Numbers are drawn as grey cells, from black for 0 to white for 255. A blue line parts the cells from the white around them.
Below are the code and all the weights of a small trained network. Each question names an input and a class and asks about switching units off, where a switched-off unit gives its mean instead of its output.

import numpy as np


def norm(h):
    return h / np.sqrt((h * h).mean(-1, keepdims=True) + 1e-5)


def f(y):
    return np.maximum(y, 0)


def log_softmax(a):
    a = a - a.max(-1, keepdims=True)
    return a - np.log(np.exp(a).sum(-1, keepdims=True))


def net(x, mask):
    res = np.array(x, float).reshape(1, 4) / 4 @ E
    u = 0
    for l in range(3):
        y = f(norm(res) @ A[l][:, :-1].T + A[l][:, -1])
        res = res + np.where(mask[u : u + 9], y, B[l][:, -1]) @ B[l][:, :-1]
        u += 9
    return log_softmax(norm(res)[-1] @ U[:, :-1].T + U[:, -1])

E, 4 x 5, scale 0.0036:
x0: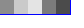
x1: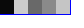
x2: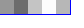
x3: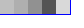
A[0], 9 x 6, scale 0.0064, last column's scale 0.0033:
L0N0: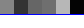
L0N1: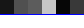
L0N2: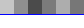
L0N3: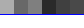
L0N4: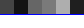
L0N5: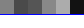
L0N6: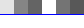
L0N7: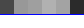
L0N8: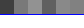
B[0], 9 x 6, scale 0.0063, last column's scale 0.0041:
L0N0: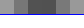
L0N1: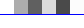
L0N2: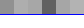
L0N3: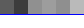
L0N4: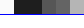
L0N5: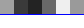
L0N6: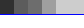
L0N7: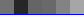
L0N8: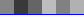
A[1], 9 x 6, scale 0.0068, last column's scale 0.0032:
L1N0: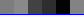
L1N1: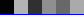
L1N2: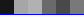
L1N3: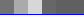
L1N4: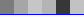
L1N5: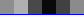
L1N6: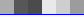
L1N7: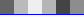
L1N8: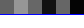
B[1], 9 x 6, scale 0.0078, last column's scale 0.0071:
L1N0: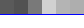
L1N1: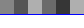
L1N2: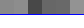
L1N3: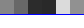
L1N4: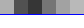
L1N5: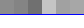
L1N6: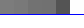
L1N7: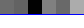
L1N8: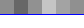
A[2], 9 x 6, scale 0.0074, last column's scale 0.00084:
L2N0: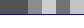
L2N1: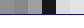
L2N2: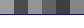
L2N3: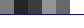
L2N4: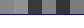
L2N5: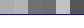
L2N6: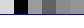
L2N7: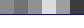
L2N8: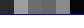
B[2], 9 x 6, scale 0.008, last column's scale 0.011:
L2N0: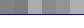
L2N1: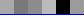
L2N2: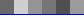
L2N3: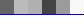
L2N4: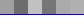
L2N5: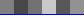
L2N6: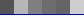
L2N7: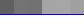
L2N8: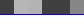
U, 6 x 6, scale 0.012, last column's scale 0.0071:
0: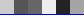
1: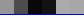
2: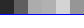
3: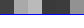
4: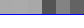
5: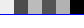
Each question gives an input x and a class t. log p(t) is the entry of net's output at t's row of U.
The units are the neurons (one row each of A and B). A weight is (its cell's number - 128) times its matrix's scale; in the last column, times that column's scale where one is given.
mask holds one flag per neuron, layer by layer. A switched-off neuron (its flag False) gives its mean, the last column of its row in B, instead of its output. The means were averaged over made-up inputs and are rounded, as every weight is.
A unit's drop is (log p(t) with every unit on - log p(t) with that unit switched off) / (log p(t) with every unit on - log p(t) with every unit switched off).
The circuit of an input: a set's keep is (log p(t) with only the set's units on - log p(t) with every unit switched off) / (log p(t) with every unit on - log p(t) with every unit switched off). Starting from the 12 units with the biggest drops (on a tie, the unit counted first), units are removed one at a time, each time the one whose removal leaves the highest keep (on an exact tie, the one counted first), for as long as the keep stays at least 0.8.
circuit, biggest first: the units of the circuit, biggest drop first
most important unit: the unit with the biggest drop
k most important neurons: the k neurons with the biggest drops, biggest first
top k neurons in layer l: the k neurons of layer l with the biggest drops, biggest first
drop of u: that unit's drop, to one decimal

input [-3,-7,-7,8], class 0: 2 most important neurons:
L0N2; L2N1
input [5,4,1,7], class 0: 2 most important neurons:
L2N1; L2N3
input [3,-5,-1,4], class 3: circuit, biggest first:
L2N6
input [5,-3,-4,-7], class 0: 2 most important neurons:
L0N1; L1N0
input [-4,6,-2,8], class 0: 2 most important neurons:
L2N1; L2N3
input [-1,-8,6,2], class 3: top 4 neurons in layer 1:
L1N6; L1N0; L1N5; L1N8
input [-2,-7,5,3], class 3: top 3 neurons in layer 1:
L1N6; L1N0; L1N5
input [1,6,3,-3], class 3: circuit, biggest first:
L1N1; L1N0
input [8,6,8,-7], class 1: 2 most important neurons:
L1N7; L1N4
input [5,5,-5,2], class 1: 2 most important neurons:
L0N4; L1N3
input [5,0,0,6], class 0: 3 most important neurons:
L2N1; L2N5; L2N3
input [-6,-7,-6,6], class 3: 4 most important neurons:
L0N3; L2N6; L1N4; L1N7
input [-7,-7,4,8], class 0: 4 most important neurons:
L2N1; L0N2; L1N7; L2N5
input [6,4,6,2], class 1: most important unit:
L1N7
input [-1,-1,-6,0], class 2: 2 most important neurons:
L1N0; L0N6
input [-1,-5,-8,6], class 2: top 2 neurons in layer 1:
L1N5; L1N0
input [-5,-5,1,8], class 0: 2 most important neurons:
L2N1; L0N2
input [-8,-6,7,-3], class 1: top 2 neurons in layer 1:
L1N0; L1N6
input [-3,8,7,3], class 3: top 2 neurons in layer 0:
L0N1; L0N7
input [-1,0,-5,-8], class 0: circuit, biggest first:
L0N1
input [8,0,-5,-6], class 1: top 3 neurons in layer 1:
L1N4; L1N7; L1N3
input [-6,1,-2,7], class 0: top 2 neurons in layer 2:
L2N1; L2N5
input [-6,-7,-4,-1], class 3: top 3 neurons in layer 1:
L1N4; L1N7; L1N3
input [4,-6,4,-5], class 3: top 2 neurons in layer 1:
L1N0; L1N5
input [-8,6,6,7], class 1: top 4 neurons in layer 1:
L1N6; L1N0; L1N5; L1N8
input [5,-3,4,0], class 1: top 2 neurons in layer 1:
L1N7; L1N4
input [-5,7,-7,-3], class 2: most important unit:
L1N0
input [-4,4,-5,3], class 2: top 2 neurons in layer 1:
L1N5; L1N8
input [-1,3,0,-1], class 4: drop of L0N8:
-0.1
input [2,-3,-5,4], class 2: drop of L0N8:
0.0
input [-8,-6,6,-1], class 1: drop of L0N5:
0.2
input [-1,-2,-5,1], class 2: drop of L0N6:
0.1
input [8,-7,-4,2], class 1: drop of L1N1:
0.1
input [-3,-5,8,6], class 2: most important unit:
L0N6
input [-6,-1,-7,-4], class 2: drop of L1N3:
0.2
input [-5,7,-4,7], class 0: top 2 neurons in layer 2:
L2N1; L2N3
